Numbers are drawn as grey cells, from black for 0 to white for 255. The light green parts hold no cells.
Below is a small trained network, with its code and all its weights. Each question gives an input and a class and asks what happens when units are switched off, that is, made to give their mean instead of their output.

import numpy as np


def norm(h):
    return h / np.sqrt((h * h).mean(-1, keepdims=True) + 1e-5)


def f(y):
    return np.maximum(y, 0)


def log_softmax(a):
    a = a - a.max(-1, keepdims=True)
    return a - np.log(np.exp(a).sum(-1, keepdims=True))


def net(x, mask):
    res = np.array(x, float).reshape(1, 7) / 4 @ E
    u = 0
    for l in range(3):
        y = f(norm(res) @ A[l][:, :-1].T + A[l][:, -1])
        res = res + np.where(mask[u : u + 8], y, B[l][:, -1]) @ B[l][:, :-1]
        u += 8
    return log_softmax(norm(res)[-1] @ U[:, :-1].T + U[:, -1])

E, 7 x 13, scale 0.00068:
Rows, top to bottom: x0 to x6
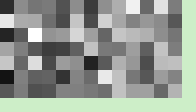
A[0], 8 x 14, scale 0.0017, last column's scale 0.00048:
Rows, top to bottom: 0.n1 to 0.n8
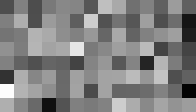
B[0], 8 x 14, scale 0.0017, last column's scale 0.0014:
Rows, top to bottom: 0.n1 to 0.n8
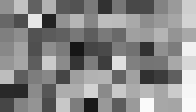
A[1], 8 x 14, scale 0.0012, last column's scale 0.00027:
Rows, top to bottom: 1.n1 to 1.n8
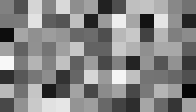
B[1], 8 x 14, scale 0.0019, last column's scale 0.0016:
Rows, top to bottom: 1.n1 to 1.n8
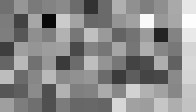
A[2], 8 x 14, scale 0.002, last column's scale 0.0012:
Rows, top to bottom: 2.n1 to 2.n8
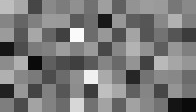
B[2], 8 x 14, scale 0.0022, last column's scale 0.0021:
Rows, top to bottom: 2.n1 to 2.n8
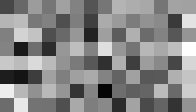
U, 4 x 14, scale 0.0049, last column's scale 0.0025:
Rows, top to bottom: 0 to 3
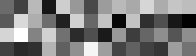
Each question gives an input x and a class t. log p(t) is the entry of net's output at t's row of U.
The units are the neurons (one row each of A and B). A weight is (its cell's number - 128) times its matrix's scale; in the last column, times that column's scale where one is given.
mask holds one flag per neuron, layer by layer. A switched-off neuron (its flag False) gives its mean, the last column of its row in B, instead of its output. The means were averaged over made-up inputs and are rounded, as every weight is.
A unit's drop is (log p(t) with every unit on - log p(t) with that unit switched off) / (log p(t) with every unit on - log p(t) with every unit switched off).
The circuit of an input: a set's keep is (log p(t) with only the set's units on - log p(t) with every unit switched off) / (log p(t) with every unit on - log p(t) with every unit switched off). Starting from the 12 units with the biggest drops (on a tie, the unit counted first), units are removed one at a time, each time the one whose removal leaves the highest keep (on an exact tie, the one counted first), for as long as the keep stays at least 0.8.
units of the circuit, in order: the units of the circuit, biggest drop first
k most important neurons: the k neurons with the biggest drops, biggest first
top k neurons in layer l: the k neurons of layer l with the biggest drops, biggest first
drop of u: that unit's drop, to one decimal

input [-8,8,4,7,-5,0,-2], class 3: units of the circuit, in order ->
(2.n6)
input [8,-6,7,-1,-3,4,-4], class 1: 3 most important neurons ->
(0.n6, 2.n8, 2.n3)
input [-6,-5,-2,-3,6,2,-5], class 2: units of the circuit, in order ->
(2.n4, 1.n5)
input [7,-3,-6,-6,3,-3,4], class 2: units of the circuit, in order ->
(0.n7, 2.n5)
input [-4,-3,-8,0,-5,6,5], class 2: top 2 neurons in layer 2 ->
(2.n5, 2.n7)
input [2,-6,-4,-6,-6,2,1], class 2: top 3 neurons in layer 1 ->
(1.n2, 1.n7, 1.n8)
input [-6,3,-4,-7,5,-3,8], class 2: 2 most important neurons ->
(2.n4, 1.n2)
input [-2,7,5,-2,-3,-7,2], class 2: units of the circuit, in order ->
(0.n4, 2.n4)
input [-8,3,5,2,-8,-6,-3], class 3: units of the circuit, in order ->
(2.n6, 1.n5)
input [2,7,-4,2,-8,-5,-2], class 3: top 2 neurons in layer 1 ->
(1.n2, 1.n7)
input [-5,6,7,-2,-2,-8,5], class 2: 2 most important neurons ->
(0.n4, 1.n5)
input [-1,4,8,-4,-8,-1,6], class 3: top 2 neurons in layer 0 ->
(0.n4, 0.n6)
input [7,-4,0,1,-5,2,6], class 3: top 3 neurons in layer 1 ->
(1.n3, 1.n6, 1.n1)
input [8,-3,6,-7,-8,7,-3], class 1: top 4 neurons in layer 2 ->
(2.n8, 2.n3, 2.n6, 2.n7)
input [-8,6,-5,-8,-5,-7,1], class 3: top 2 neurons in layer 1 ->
(1.n5, 1.n2)
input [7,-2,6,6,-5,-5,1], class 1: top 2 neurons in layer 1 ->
(1.n6, 1.n2)
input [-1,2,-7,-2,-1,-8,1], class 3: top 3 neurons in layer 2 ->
(2.n6, 2.n7, 2.n4)
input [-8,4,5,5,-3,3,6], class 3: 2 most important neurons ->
(2.n6, 1.n2)
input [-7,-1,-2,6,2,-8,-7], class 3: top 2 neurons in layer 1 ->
(1.n5, 1.n2)
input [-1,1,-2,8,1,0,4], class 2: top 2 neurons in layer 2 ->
(2.n5, 2.n4)
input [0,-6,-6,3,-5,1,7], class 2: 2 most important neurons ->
(2.n5, 0.n7)
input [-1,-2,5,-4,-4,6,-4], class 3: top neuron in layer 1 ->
(1.n8)
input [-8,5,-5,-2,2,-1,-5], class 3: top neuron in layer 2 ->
(2.n6)
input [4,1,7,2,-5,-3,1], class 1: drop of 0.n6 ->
0.9
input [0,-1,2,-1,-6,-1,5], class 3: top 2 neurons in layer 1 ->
(1.n6, 1.n2)
